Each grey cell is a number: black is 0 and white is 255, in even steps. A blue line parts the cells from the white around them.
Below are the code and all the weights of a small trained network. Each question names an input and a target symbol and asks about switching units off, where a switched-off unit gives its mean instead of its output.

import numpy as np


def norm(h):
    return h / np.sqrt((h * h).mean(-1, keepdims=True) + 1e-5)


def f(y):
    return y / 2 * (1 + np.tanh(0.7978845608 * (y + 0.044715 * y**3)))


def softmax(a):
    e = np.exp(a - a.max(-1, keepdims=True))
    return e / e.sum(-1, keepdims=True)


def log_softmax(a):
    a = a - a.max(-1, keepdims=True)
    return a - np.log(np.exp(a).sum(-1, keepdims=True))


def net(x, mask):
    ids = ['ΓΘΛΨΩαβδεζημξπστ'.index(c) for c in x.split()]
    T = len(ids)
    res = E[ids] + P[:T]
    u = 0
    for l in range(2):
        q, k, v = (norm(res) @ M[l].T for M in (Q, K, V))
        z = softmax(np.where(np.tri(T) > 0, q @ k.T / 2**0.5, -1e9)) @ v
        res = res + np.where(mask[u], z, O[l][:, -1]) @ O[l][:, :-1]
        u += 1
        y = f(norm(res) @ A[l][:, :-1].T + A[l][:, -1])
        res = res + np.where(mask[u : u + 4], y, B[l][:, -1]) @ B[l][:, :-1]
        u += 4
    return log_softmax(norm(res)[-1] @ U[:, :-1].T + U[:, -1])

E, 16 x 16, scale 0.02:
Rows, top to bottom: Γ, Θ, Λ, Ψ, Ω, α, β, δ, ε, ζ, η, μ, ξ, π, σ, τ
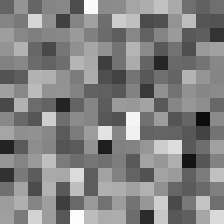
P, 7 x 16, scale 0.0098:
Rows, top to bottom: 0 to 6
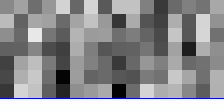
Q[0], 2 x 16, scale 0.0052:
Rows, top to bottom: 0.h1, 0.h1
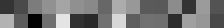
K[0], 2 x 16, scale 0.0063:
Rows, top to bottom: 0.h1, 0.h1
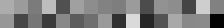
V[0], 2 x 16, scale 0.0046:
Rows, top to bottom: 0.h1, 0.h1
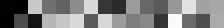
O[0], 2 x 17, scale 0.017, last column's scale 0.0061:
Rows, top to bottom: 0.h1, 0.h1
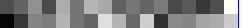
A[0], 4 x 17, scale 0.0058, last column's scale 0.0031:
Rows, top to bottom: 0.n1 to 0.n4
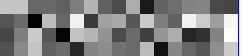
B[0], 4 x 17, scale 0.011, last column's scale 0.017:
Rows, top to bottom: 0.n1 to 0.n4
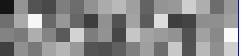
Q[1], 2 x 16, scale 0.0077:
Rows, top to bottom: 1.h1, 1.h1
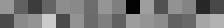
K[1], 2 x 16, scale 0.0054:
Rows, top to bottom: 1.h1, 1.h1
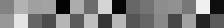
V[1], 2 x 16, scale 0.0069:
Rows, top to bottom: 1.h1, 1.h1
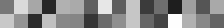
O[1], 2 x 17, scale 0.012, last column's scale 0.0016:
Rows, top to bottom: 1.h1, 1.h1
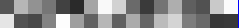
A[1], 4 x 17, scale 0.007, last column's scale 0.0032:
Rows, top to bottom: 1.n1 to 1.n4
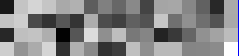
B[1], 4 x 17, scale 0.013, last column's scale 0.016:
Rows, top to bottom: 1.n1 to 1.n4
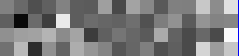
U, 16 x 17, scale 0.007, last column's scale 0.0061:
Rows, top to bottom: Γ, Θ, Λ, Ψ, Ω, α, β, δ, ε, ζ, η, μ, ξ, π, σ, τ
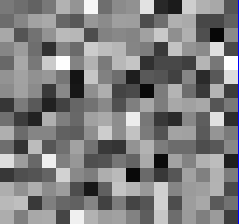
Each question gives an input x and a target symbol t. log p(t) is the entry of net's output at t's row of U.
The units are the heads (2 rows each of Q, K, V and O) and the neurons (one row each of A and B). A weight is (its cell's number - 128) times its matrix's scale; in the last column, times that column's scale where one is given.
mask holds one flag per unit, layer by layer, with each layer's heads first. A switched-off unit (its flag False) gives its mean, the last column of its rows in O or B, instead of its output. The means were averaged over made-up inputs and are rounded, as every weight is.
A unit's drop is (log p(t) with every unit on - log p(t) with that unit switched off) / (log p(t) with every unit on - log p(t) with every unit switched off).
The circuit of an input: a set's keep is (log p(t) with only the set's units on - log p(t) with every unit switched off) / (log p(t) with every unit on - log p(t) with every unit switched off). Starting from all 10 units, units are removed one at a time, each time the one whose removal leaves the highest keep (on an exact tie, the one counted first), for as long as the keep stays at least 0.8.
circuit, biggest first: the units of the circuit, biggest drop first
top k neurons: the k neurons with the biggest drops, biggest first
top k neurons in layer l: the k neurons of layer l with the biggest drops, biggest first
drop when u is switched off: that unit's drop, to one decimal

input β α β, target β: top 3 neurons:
0.n4; 0.n1; 1.n2
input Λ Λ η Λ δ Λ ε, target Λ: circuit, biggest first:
0.h1; 1.h1; 0.n3
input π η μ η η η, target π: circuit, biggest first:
0.h1; 0.n2
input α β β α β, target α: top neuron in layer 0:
0.n4
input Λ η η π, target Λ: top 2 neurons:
0.n3; 1.n4
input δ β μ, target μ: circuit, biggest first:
0.h1; 0.n2
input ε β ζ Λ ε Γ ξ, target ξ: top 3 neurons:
0.n3; 1.n3; 0.n4
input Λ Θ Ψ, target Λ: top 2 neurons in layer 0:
0.n3; 0.n2
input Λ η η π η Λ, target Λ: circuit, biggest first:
0.h1; 0.n3; 1.h1
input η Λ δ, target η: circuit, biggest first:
0.h1; 1.n4; 0.n1
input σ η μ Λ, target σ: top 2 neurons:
1.n4; 0.n4
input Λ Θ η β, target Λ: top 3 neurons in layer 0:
0.n3; 0.n2; 0.n4
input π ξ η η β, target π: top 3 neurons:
0.n2; 0.n3; 1.n4
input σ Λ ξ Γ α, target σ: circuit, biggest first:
0.h1
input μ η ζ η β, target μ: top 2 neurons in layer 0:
0.n1; 0.n3
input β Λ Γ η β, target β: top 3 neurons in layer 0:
0.n1; 0.n4; 0.n3
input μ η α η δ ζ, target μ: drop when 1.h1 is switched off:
0.1
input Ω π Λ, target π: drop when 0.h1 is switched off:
1.2
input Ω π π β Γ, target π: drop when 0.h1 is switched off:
1.1
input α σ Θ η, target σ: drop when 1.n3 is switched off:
0.1
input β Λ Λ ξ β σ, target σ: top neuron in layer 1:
1.n3
